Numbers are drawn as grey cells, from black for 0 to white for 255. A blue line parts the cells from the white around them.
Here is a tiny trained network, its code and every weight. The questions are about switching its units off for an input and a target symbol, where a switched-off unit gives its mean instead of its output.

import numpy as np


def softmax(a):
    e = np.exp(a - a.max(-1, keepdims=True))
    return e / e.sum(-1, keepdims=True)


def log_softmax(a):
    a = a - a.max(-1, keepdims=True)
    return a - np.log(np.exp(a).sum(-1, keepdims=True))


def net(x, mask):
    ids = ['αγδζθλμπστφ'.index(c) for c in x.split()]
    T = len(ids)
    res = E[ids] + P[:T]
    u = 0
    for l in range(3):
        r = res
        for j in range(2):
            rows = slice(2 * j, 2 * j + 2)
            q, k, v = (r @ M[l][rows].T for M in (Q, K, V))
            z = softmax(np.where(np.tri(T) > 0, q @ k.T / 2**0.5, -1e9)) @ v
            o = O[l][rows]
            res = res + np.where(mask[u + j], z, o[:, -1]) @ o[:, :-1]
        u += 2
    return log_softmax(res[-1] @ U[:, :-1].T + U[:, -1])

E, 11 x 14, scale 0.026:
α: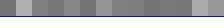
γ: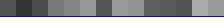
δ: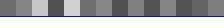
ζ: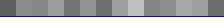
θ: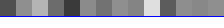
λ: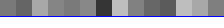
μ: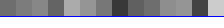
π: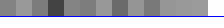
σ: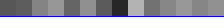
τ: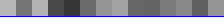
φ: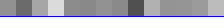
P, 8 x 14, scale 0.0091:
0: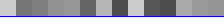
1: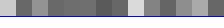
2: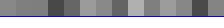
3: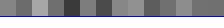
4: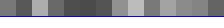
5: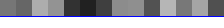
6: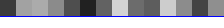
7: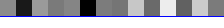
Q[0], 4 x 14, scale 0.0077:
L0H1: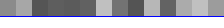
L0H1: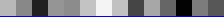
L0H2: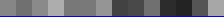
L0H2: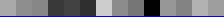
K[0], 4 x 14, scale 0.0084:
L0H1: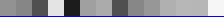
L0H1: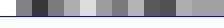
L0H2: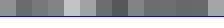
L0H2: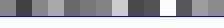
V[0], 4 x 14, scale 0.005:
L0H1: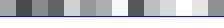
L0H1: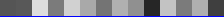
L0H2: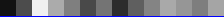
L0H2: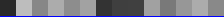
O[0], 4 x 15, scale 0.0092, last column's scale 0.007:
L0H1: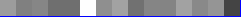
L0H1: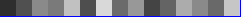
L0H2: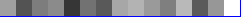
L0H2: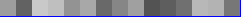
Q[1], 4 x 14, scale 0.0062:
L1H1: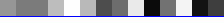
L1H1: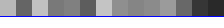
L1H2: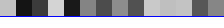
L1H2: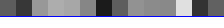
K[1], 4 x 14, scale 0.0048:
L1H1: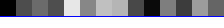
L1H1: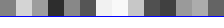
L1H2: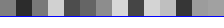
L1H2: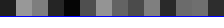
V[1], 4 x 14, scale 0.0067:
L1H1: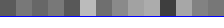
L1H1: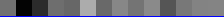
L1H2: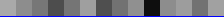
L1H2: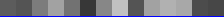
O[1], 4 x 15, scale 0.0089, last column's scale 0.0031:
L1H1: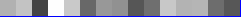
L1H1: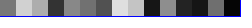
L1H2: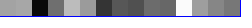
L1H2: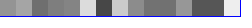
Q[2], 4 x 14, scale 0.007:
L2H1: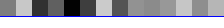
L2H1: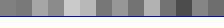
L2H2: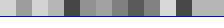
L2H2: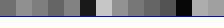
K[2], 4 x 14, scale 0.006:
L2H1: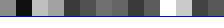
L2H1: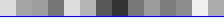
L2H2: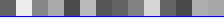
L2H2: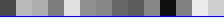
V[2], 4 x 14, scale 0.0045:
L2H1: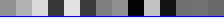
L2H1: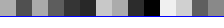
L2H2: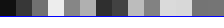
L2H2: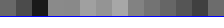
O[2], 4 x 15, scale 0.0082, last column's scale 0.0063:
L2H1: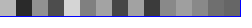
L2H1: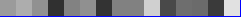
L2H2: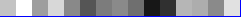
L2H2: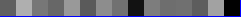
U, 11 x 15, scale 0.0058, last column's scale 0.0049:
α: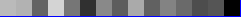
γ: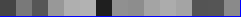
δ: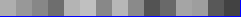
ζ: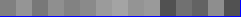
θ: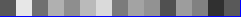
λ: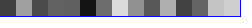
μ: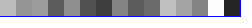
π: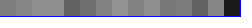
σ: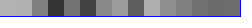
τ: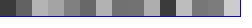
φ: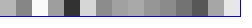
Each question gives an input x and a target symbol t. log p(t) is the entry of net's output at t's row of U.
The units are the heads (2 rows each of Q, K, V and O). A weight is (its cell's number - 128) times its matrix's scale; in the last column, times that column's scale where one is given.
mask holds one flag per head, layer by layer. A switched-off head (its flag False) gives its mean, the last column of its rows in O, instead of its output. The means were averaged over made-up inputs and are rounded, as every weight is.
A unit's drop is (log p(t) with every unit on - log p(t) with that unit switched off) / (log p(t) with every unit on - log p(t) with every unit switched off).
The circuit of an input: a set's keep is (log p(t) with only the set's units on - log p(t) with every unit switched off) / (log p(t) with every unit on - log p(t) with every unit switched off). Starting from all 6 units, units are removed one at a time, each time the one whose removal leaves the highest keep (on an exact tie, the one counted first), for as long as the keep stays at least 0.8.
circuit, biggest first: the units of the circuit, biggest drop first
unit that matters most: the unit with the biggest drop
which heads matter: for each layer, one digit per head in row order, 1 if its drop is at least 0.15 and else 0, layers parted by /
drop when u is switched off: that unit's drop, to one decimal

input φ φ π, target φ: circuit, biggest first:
(L0H1)
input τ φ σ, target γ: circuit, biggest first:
(L2H2 L1H2)
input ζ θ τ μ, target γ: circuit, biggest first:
(L0H2 L2H2 L1H2)
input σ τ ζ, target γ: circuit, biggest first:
(L2H2 L1H2)
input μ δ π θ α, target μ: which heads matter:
10 / 01 / 00
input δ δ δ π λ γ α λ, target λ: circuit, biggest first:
(L1H1 L0H2 L0H1)
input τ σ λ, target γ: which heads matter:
00 / 00 / 01
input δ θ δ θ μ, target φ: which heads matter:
10 / 01 / 00
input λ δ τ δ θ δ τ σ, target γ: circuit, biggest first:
(L1H2 L0H2)
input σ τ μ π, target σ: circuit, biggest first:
(L0H2 L2H1)
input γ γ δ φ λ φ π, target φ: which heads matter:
11 / 01 / 00
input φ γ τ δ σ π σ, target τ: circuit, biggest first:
(L0H1 L1H1)
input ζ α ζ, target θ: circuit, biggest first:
(L2H2 L1H1 L2H1)
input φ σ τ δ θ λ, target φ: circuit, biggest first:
(L1H2)
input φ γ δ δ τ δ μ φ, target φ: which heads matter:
00 / 01 / 00
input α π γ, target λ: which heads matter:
00 / 10 / 00
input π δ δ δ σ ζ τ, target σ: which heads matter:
01 / 00 / 10
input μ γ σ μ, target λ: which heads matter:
00 / 10 / 00
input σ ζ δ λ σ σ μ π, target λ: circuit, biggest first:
(L2H1 L1H1)
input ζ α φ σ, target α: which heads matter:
10 / 00 / 01
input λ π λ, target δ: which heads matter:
10 / 01 / 00
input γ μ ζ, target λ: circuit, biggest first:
(L1H1)
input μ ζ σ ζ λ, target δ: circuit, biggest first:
(L0H1 L1H1)
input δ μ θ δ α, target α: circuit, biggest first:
(L1H1 L0H1)
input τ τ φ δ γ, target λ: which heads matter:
10 / 10 / 00
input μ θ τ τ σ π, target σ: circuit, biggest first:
(L2H1 L0H2)
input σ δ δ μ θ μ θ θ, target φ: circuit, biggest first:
(L1H2)
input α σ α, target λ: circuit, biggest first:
(L2H1 L1H1)
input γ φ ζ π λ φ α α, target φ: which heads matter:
11 / 00 / 00
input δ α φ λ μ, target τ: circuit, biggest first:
(L1H1 L0H1)
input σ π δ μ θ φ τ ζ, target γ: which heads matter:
01 / 00 / 11
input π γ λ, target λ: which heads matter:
00 / 10 / 01
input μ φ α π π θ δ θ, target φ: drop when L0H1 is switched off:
0.1
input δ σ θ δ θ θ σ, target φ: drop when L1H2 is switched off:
0.2
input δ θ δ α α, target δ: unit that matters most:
L1H1
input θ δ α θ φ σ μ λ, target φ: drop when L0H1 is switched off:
0.2
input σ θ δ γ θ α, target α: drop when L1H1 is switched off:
1.2
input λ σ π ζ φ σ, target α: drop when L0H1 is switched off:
0.2
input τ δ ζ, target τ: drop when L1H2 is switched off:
0.0
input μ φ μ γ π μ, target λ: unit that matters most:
L1H1
